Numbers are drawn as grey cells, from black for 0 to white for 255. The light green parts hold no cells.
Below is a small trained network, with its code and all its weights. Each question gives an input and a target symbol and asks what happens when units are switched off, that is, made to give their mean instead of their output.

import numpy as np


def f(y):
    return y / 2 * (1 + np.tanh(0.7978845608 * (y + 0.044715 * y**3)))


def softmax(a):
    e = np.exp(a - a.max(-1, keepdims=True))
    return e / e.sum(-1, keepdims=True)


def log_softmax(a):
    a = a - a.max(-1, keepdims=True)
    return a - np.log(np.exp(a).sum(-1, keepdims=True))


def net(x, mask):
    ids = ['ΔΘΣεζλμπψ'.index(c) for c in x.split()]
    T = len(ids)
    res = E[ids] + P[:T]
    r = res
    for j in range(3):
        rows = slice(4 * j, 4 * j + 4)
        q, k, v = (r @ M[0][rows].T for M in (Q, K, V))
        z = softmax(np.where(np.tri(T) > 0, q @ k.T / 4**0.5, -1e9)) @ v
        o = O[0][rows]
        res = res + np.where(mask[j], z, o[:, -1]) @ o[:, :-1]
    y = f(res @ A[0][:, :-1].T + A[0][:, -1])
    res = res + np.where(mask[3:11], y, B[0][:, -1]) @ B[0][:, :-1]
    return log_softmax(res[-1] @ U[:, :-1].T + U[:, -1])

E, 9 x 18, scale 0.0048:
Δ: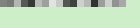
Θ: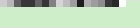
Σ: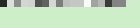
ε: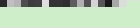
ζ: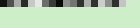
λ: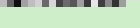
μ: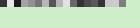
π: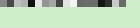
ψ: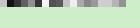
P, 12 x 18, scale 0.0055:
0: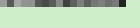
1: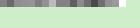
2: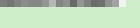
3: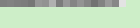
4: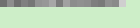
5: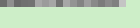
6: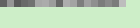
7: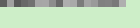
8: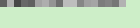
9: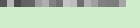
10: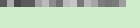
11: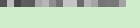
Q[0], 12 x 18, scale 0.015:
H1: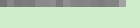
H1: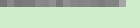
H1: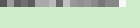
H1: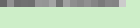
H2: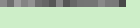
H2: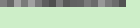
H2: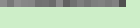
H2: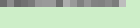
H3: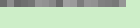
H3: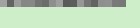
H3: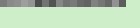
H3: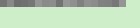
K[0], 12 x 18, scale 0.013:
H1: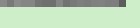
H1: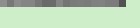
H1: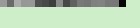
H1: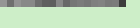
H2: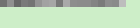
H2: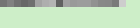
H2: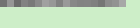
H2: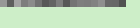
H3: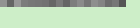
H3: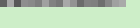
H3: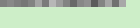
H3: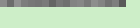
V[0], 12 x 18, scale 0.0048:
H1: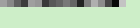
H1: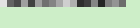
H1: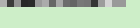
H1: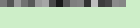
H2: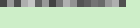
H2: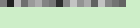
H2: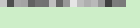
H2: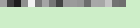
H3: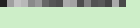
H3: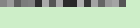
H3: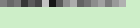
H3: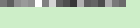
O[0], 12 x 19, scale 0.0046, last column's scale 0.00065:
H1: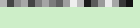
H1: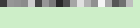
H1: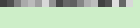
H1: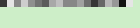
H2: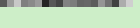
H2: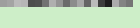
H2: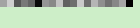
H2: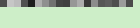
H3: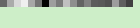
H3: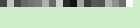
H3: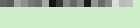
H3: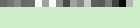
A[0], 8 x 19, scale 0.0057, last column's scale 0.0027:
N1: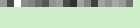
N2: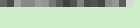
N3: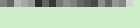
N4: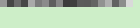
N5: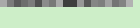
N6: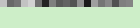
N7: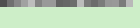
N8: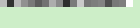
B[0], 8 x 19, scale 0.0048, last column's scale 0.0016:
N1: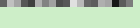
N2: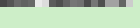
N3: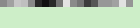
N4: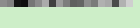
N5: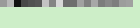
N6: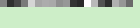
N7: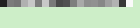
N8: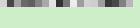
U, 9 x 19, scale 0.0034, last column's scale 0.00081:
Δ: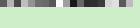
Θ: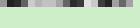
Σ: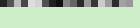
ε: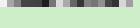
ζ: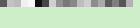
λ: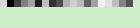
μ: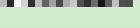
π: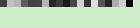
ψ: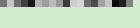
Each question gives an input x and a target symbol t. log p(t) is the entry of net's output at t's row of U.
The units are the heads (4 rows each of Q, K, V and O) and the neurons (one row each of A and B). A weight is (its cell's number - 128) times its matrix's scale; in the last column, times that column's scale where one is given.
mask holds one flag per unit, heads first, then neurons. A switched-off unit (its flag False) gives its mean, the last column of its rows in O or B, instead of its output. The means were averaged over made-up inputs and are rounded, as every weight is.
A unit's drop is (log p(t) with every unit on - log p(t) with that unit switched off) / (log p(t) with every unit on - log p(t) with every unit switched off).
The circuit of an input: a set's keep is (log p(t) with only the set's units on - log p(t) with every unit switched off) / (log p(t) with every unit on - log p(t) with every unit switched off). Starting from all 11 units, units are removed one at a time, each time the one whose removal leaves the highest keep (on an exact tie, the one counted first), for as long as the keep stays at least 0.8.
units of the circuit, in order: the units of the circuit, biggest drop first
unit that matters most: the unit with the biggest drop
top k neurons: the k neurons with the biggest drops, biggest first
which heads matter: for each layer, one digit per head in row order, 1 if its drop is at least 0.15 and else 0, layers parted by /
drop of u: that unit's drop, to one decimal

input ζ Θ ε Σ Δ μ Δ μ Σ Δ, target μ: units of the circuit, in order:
(H1; H2; H3)
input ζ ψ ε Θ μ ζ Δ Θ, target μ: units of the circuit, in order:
(H1; H2; H3)
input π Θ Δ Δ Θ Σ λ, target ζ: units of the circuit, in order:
(H1; H3; H2)
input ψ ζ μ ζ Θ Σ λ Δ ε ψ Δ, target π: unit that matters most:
H2
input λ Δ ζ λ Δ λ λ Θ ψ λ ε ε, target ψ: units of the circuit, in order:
(H3; H1)
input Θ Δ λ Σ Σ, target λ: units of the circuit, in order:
(H1; H2)
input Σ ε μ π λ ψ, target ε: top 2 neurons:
(N7; N2)
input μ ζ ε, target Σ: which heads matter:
010
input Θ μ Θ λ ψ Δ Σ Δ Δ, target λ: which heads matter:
111
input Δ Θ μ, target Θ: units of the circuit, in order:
(H1; H2)
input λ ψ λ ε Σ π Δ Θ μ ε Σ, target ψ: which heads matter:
111
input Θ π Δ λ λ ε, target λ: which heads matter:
110
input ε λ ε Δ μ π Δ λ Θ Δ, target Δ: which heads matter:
101
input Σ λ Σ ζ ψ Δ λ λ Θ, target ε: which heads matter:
100
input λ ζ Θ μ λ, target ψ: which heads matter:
111
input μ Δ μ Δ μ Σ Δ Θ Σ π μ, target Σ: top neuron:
(N5)
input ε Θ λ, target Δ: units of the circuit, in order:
(H1; H3)
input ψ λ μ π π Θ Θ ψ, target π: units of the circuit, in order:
(H2; H3)
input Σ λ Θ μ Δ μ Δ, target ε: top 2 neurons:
(N7; N2)
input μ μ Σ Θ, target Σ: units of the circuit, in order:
(H2)
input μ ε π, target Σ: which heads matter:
110
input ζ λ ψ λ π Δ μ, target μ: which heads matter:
111
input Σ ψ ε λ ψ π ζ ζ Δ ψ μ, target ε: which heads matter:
100
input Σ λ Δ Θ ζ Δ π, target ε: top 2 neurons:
(N7; N2)
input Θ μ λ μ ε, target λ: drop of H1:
0.5
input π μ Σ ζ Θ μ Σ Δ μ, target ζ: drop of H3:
0.3
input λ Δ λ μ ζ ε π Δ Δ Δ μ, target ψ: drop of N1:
0.0
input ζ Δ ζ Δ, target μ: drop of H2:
0.3
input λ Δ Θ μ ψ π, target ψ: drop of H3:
0.5
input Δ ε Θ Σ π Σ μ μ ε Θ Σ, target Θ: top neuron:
(N3)
